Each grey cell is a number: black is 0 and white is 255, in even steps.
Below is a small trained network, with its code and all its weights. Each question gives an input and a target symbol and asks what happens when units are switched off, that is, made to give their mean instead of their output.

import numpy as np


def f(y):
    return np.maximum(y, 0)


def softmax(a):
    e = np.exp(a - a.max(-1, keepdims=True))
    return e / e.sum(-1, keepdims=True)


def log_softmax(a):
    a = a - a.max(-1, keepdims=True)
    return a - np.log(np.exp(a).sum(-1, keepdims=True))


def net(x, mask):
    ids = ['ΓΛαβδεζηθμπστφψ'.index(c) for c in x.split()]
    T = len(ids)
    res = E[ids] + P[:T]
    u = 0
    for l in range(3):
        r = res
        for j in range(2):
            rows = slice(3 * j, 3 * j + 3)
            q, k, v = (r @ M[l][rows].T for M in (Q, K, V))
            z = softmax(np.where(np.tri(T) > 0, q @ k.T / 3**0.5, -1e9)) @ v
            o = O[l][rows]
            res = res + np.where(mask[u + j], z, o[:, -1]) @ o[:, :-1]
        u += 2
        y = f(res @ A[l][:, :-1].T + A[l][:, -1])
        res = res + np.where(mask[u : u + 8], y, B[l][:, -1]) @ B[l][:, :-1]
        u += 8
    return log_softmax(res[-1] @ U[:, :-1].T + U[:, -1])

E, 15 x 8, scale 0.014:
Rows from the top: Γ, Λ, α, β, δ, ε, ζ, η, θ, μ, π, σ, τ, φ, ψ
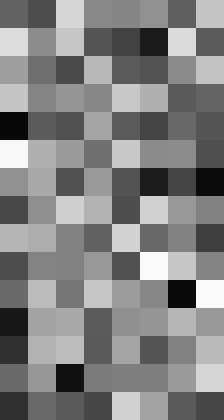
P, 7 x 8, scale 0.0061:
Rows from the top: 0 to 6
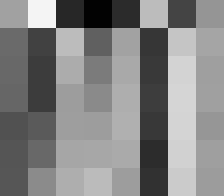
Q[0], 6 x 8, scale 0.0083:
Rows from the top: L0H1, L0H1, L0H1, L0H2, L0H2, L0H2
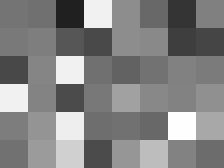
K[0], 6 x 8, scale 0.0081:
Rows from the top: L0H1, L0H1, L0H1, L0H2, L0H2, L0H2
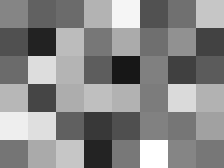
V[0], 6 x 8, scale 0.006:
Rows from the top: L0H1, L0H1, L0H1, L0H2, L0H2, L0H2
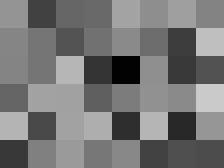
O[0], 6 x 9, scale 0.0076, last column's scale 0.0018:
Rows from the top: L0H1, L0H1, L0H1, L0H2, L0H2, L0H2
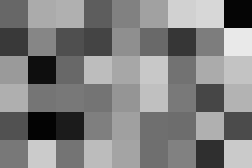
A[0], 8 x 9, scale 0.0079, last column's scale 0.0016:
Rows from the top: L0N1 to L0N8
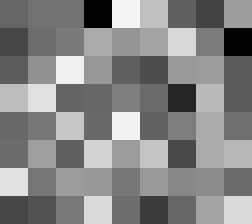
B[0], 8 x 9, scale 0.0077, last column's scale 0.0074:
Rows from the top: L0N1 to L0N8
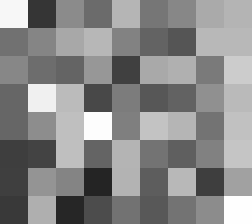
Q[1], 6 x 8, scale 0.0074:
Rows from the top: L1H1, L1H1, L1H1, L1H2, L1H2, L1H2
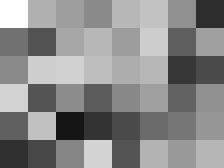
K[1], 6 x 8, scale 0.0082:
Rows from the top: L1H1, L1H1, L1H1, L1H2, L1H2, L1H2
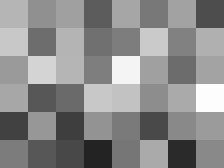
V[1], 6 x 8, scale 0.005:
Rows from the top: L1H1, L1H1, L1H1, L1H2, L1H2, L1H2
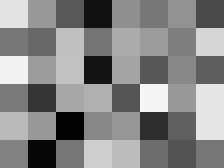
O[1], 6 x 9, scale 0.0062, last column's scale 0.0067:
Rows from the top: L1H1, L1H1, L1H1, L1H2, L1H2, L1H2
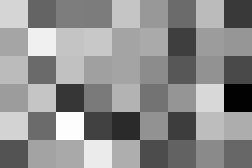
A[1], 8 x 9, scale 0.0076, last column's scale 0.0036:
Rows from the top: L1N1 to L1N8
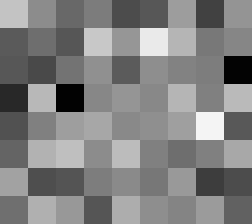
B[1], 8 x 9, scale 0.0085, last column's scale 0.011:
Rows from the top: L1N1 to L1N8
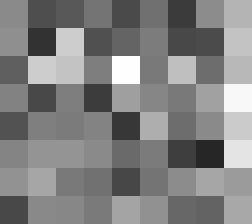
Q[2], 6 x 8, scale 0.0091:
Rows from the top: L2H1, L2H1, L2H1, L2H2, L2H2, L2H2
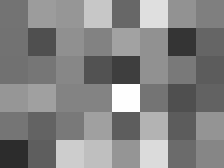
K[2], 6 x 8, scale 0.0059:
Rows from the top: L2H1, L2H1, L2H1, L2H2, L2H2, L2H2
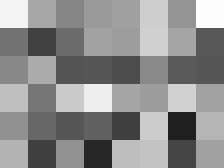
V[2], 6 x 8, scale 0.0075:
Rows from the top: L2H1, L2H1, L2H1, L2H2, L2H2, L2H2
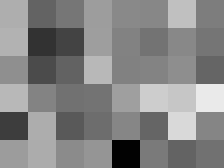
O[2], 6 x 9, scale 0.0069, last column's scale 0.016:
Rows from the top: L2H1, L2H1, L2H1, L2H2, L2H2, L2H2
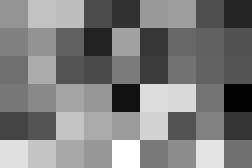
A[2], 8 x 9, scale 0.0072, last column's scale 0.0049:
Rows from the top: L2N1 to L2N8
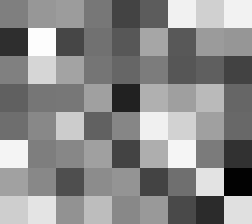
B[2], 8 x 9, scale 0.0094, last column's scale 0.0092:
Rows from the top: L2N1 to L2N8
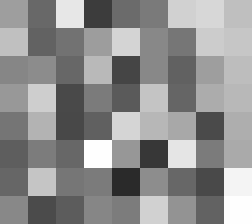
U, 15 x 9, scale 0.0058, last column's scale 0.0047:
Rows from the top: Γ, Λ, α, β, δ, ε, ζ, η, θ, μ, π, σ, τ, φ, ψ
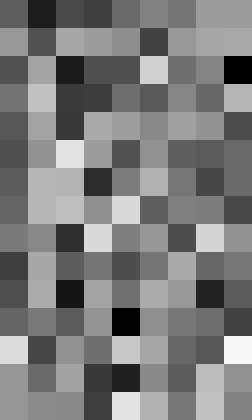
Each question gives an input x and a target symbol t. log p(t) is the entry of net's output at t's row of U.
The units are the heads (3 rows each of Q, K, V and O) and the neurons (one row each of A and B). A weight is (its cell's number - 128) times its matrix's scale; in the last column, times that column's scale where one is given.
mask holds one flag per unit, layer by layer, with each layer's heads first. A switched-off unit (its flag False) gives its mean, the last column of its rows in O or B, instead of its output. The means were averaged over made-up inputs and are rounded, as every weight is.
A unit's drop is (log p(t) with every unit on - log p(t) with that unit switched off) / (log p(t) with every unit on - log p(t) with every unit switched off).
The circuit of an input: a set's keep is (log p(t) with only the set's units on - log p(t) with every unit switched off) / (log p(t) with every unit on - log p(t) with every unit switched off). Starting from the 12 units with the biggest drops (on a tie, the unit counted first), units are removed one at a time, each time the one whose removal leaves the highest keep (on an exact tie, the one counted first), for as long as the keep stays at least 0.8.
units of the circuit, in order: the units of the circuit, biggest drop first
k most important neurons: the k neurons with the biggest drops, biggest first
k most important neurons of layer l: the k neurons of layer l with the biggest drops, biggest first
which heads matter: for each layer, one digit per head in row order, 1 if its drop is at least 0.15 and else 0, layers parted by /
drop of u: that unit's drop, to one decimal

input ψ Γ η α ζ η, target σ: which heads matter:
01 / 10 / 01
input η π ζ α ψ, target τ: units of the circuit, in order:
L0N1, L0N8
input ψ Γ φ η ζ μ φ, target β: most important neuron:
L2N7
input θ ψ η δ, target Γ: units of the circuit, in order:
L1H1, L1N4, L0N8
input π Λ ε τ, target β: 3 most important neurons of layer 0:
L0N5, L0N6, L0N4
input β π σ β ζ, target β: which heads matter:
01 / 01 / 01
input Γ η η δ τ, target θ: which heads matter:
11 / 01 / 00
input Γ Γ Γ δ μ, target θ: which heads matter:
11 / 11 / 00
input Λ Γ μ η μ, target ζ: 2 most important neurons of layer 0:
L0N2, L0N7
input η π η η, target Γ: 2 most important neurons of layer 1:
L1N4, L1N2
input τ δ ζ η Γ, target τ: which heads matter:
01 / 10 / 00
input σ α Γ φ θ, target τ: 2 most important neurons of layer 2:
L2N7, L2N8
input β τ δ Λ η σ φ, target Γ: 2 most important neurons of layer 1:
L1N4, L1N3
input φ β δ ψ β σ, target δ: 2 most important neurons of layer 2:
L2N6, L2N5
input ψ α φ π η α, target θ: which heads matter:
00 / 00 / 11
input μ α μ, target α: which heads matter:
01 / 01 / 01
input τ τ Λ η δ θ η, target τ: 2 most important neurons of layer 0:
L0N4, L0N8
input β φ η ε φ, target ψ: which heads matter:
00 / 00 / 01
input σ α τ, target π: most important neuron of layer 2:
L2N5
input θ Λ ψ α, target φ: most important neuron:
L2N1
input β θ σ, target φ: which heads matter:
01 / 10 / 01
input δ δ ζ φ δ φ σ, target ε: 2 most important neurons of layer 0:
L0N8, L0N5
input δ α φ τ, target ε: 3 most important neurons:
L0N5, L0N8, L1N4
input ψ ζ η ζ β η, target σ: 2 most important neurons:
L0N1, L1N5
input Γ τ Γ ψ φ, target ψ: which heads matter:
10 / 01 / 01
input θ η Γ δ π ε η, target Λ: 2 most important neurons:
L2N6, L0N4
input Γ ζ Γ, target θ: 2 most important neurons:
L1N5, L0N1
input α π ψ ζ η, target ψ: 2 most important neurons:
L0N5, L2N5
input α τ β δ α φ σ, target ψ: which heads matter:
00 / 01 / 01
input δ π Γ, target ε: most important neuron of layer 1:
L1N4
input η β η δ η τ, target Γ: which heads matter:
10 / 01 / 00
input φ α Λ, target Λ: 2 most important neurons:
L2N6, L1N6
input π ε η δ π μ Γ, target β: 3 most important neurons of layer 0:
L0N6, L0N4, L0N1
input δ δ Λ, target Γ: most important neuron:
L0N8
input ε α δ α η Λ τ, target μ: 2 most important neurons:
L0N5, L2N6
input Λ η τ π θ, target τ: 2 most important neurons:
L0N8, L1N6
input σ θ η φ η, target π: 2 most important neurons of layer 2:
L2N5, L2N6
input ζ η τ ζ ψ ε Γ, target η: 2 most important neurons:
L0N5, L1N3
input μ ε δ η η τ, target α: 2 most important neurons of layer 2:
L2N4, L2N5
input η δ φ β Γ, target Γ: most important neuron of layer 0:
L0N8
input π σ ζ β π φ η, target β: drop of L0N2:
0.0
